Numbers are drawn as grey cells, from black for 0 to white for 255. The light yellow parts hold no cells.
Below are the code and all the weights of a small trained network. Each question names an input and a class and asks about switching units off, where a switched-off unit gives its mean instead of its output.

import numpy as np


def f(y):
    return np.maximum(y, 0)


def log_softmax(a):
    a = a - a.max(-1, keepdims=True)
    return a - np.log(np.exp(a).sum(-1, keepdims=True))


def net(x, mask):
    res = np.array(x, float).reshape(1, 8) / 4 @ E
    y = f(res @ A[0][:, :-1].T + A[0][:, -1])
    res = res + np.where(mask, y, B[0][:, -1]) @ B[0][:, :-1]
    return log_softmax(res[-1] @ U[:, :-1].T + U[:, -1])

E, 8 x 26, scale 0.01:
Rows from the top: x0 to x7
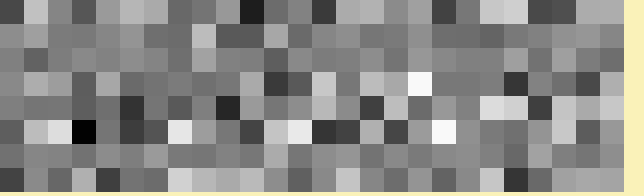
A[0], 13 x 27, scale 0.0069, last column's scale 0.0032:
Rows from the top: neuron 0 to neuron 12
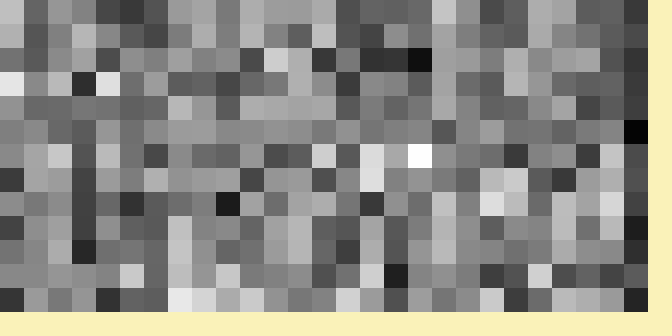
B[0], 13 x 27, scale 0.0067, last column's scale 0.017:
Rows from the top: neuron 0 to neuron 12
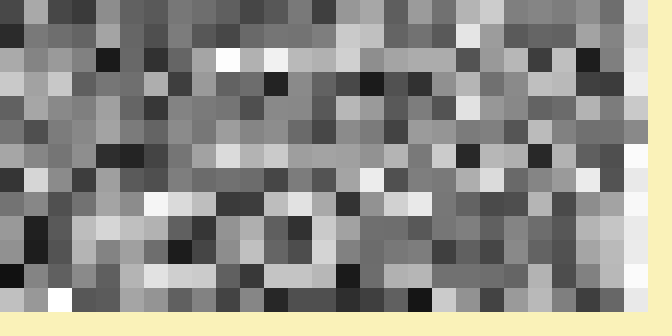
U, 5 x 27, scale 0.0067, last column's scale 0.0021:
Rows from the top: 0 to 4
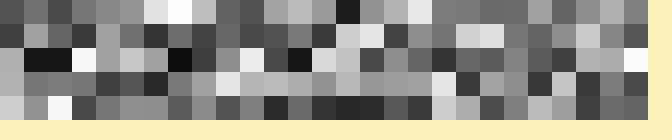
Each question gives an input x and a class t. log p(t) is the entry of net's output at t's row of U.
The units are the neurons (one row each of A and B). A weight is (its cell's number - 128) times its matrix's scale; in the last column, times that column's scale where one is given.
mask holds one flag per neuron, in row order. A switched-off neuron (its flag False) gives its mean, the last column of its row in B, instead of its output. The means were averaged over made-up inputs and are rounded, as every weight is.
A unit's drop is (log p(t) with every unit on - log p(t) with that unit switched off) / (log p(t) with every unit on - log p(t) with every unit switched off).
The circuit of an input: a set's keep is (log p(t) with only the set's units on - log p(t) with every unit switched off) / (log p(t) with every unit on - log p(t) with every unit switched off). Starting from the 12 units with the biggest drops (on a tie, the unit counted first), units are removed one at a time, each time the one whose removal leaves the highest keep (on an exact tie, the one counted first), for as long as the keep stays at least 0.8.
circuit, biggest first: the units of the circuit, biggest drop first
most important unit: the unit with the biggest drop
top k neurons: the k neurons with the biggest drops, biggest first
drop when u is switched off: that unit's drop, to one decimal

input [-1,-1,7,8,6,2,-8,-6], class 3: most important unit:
neuron 6
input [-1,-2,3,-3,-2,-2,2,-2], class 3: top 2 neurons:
neuron 8; neuron 9
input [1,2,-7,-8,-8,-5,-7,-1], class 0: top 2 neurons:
neuron 11; neuron 6
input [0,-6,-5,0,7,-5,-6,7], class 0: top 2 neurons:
neuron 8; neuron 3
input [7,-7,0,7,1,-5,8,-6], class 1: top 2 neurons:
neuron 2; neuron 7
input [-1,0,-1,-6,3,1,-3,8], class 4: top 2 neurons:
neuron 12; neuron 6
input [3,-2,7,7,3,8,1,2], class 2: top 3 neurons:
neuron 9; neuron 10; neuron 2
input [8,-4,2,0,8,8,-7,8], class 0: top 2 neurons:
neuron 8; neuron 3
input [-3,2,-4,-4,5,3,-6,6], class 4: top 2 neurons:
neuron 12; neuron 11
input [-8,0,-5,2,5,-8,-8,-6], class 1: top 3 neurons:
neuron 1; neuron 10; neuron 9
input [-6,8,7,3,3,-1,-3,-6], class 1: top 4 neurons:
neuron 1; neuron 12; neuron 0; neuron 4
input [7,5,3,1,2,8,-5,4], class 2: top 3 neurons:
neuron 10; neuron 9; neuron 0
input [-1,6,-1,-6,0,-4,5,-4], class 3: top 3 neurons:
neuron 2; neuron 9; neuron 10
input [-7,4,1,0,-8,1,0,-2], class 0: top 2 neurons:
neuron 11; neuron 7
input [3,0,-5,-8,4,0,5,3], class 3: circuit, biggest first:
neuron 2
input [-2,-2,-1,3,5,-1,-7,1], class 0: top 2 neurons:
neuron 8; neuron 2
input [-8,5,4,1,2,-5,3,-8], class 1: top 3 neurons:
neuron 1; neuron 12; neuron 0
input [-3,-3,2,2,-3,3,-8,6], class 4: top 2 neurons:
neuron 12; neuron 8
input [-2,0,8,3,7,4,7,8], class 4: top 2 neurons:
neuron 12; neuron 11
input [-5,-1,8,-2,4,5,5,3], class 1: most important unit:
neuron 0
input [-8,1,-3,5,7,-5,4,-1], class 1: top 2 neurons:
neuron 1; neuron 11
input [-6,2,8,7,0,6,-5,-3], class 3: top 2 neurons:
neuron 6; neuron 7
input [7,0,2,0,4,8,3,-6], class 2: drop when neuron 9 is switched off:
0.8
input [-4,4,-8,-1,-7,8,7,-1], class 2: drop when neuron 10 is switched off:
1.0
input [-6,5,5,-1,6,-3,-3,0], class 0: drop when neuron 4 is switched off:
0.0
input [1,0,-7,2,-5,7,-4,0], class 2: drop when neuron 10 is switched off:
0.7
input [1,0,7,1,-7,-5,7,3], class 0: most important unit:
neuron 11
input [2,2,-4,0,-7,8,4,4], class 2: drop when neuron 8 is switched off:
0.3
